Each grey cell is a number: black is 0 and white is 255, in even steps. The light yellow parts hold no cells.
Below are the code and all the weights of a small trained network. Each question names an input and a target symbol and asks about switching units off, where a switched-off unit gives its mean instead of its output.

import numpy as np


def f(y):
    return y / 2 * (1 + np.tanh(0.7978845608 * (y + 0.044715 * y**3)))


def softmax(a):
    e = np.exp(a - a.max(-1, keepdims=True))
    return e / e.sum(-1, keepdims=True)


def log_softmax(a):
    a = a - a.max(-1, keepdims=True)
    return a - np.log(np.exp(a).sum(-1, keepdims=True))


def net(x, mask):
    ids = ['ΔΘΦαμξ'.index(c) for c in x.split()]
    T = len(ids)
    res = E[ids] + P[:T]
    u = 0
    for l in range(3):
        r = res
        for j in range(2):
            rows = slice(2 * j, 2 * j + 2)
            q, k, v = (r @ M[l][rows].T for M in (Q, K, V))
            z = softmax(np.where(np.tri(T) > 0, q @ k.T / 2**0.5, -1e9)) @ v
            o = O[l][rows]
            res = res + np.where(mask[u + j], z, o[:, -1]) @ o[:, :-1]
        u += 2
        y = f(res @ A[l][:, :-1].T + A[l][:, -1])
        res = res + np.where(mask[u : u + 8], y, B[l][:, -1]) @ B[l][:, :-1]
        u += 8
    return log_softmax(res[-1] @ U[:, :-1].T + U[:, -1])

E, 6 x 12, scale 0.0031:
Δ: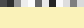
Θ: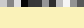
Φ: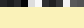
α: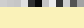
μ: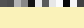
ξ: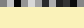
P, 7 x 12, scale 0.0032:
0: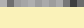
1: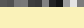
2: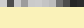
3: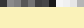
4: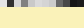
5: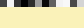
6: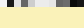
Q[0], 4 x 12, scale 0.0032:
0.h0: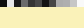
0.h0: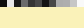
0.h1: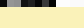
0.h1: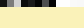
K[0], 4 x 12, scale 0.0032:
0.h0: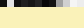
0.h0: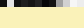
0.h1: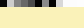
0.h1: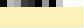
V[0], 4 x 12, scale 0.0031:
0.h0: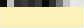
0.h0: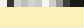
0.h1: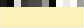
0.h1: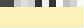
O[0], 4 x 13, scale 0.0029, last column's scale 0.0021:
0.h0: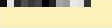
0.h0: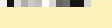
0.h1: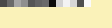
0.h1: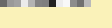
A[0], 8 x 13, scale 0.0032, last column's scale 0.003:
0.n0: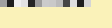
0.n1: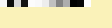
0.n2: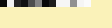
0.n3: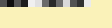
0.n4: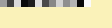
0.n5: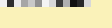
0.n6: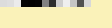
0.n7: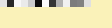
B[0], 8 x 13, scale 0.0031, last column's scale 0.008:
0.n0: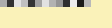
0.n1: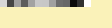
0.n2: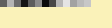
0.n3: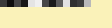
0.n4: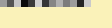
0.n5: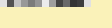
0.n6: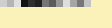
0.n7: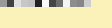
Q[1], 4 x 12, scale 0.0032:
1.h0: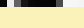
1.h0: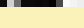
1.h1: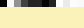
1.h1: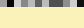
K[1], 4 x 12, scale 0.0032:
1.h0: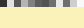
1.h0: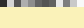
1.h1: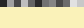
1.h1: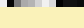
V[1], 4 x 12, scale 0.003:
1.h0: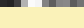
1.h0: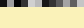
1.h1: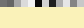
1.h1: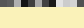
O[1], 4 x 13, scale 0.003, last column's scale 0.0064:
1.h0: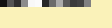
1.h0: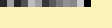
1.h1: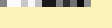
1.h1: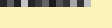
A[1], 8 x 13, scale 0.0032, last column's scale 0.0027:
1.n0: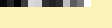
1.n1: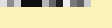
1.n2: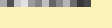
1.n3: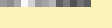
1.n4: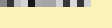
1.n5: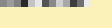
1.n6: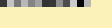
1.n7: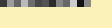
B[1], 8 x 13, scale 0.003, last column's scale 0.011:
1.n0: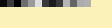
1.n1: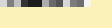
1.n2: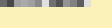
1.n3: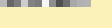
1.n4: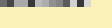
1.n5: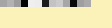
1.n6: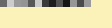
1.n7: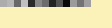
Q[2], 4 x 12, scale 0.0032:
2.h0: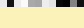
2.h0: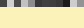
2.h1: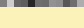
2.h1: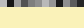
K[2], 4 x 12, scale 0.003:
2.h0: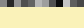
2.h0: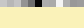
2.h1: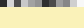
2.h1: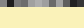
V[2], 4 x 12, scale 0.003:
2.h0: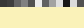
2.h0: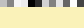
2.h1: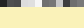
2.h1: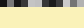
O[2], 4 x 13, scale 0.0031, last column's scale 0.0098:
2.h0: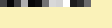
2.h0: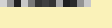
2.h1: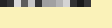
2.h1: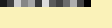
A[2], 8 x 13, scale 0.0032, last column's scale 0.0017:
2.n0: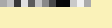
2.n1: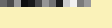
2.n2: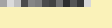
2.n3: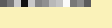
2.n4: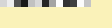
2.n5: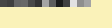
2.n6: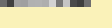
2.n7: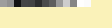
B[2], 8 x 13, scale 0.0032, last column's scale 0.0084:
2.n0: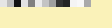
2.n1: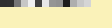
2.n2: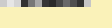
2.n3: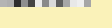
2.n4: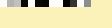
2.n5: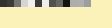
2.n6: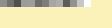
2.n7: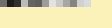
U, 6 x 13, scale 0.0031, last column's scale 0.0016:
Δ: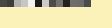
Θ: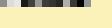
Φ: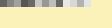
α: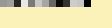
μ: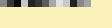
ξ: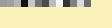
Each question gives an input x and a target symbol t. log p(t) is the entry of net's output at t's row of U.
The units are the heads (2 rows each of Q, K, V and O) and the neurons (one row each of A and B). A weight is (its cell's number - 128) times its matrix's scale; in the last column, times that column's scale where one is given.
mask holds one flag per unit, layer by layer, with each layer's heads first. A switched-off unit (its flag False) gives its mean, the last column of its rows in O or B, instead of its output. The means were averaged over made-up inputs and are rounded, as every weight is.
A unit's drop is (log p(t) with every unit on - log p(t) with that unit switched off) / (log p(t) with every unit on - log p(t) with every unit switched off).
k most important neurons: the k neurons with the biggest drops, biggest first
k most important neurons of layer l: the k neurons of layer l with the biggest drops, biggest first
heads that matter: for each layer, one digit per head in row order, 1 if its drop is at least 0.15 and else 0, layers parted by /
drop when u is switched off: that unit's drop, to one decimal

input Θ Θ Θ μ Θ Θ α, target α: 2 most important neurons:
1.n3, 0.n5
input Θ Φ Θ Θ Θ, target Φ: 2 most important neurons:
1.n0, 0.n3
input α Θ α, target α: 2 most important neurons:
1.n3, 2.n0
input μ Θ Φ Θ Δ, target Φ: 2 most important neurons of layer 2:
2.n3, 2.n1
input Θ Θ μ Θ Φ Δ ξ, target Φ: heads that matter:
00 / 11 / 10
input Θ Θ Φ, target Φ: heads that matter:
00 / 10 / 10
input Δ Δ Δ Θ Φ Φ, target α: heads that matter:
11 / 11 / 11
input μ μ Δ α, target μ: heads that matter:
00 / 00 / 10
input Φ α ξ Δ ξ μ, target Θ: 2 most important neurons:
1.n6, 0.n4
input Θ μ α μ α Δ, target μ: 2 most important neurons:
1.n0, 2.n7
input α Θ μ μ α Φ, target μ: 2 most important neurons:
2.n7, 0.n3
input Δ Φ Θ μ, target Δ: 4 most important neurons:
0.n1, 0.n5, 2.n5, 1.n0
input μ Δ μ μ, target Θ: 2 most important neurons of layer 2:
2.n6, 2.n2
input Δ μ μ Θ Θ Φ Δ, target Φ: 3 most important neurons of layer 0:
0.n3, 0.n2, 0.n0
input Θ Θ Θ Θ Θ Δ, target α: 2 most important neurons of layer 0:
0.n6, 0.n1
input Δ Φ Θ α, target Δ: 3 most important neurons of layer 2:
2.n5, 2.n1, 2.n3
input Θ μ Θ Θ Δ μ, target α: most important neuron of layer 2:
2.n0
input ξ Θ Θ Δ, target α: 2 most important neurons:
0.n1, 0.n5
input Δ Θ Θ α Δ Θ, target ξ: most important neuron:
2.n4
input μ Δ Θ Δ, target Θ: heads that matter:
11 / 01 / 00
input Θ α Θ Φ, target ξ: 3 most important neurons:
2.n4, 0.n3, 1.n5
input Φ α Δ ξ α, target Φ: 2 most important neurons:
1.n0, 0.n3
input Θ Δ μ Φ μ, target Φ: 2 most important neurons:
1.n0, 0.n3
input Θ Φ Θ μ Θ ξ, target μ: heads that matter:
10 / 01 / 10
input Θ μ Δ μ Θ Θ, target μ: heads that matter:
00 / 01 / 10
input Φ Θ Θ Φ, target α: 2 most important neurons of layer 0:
0.n1, 0.n6
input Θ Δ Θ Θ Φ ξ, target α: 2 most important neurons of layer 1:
1.n0, 1.n7
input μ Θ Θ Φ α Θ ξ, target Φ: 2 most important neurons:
1.n0, 0.n3
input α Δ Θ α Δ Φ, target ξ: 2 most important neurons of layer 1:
1.n5, 1.n1
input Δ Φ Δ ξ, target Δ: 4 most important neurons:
0.n1, 1.n0, 0.n5, 2.n5
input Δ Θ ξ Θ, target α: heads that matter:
10 / 11 / 11
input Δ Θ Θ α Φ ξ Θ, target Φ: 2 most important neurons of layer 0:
0.n3, 0.n6
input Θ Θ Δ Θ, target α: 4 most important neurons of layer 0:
0.n1, 0.n6, 0.n5, 0.n2
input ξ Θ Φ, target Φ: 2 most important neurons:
2.n3, 0.n3
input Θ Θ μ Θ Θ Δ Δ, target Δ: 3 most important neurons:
0.n7, 1.n2, 0.n6
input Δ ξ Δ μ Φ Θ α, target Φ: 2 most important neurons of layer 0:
0.n3, 0.n6
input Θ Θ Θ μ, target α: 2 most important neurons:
0.n1, 2.n0
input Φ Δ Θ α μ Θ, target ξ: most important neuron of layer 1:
1.n2
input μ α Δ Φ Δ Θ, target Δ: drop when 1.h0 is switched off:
0.5
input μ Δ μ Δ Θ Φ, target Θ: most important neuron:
1.n6
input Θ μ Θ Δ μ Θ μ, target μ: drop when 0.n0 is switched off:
0.2
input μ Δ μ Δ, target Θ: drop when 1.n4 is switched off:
0.0
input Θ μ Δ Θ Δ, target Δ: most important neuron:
0.n7
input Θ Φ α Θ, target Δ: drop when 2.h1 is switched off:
1.2
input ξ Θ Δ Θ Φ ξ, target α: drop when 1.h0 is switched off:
0.1
